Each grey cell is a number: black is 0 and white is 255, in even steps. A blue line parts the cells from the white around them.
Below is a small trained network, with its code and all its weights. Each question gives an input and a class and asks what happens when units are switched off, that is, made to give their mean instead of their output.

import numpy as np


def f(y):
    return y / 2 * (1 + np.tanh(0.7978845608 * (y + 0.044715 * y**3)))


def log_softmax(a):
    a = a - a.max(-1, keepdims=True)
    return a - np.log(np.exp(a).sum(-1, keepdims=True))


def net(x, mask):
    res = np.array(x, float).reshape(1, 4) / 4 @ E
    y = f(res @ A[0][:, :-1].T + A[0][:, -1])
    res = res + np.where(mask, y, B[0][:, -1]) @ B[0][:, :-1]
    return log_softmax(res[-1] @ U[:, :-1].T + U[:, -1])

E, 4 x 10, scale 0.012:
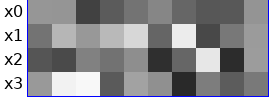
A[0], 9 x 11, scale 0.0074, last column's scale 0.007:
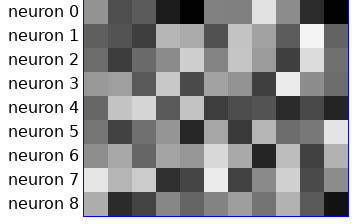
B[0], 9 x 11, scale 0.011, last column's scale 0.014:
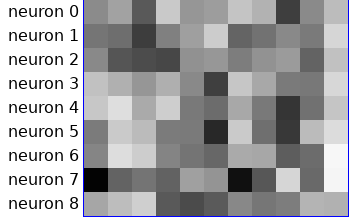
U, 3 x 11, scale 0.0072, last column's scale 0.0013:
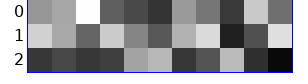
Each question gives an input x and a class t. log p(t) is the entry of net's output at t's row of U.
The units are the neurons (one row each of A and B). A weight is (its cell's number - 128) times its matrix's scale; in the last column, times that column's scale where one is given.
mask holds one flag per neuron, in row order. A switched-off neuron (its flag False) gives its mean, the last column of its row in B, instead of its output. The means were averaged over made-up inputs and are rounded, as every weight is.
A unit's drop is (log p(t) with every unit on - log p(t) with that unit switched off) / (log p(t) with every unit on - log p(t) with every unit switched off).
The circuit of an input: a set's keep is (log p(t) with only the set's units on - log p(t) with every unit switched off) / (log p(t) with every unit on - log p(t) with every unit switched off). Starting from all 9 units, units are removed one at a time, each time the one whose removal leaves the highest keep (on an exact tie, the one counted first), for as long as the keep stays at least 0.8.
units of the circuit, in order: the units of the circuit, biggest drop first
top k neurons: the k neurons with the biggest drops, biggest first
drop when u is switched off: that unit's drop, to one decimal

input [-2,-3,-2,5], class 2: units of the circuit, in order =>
neuron 7
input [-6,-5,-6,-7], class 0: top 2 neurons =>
neuron 8; neuron 5
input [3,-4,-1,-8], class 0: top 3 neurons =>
neuron 8; neuron 5; neuron 4
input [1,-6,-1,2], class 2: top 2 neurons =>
neuron 7; neuron 6
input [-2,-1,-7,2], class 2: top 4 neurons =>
neuron 7; neuron 5; neuron 4; neuron 8
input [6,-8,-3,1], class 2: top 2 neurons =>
neuron 7; neuron 6
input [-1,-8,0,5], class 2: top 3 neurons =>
neuron 7; neuron 6; neuron 3
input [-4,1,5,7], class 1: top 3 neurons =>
neuron 4; neuron 5; neuron 8
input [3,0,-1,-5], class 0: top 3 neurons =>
neuron 8; neuron 0; neuron 4
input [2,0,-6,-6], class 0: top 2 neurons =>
neuron 8; neuron 0
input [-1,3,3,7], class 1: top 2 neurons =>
neuron 4; neuron 5
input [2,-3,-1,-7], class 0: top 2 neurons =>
neuron 8; neuron 5
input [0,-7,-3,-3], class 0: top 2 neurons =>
neuron 5; neuron 8
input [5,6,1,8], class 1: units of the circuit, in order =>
neuron 4
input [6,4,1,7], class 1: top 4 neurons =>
neuron 4; neuron 5; neuron 8; neuron 6
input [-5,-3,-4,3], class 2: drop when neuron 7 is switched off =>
0.5
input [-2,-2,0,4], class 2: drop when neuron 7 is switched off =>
0.3
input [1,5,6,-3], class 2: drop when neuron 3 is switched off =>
0.0
